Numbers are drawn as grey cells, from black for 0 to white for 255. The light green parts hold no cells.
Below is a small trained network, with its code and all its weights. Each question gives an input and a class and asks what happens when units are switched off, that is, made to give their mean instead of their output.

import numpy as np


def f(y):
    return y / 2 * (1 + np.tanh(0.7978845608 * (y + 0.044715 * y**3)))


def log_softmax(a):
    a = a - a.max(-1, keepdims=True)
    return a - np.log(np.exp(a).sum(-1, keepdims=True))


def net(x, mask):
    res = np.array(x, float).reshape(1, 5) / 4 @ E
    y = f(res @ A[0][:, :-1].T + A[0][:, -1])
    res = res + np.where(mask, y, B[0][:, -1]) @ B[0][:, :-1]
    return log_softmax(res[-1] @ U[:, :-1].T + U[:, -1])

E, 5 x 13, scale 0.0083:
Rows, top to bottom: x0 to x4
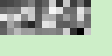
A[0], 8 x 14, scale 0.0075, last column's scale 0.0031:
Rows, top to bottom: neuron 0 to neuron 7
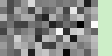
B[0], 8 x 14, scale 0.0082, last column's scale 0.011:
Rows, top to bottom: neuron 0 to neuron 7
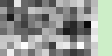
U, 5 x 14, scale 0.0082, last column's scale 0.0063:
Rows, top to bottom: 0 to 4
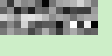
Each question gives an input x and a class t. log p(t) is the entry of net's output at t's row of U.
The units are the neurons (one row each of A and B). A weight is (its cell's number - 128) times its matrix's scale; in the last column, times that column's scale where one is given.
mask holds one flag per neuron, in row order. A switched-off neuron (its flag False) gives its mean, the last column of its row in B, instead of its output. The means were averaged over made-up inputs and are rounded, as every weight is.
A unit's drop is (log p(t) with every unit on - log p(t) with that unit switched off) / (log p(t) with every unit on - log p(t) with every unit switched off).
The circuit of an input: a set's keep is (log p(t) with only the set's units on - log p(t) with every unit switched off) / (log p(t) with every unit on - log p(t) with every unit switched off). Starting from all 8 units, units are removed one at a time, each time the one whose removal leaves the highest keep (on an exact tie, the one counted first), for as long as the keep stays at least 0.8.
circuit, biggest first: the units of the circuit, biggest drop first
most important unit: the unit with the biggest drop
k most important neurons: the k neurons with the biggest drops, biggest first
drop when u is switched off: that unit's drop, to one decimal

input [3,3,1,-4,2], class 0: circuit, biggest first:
(neuron 7; neuron 0)
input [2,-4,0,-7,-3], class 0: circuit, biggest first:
(neuron 7)
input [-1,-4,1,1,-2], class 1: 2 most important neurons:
(neuron 5; neuron 6)
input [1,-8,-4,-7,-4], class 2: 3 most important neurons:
(neuron 6; neuron 4; neuron 1)
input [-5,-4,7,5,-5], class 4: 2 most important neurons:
(neuron 5; neuron 6)
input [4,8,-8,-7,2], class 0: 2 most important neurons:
(neuron 3; neuron 7)
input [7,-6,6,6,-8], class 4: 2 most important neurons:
(neuron 4; neuron 0)
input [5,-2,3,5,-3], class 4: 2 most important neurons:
(neuron 6; neuron 4)
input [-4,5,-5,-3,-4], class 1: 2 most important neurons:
(neuron 4; neuron 5)
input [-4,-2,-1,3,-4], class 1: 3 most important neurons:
(neuron 5; neuron 6; neuron 0)
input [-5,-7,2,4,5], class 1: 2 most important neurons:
(neuron 3; neuron 5)
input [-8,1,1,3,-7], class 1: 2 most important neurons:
(neuron 4; neuron 5)
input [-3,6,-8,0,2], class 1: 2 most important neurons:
(neuron 4; neuron 5)
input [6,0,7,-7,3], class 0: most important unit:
neuron 0
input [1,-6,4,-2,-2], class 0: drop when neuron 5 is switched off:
0.5
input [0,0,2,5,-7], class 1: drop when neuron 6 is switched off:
0.1
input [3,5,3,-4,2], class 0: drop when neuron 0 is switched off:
0.2
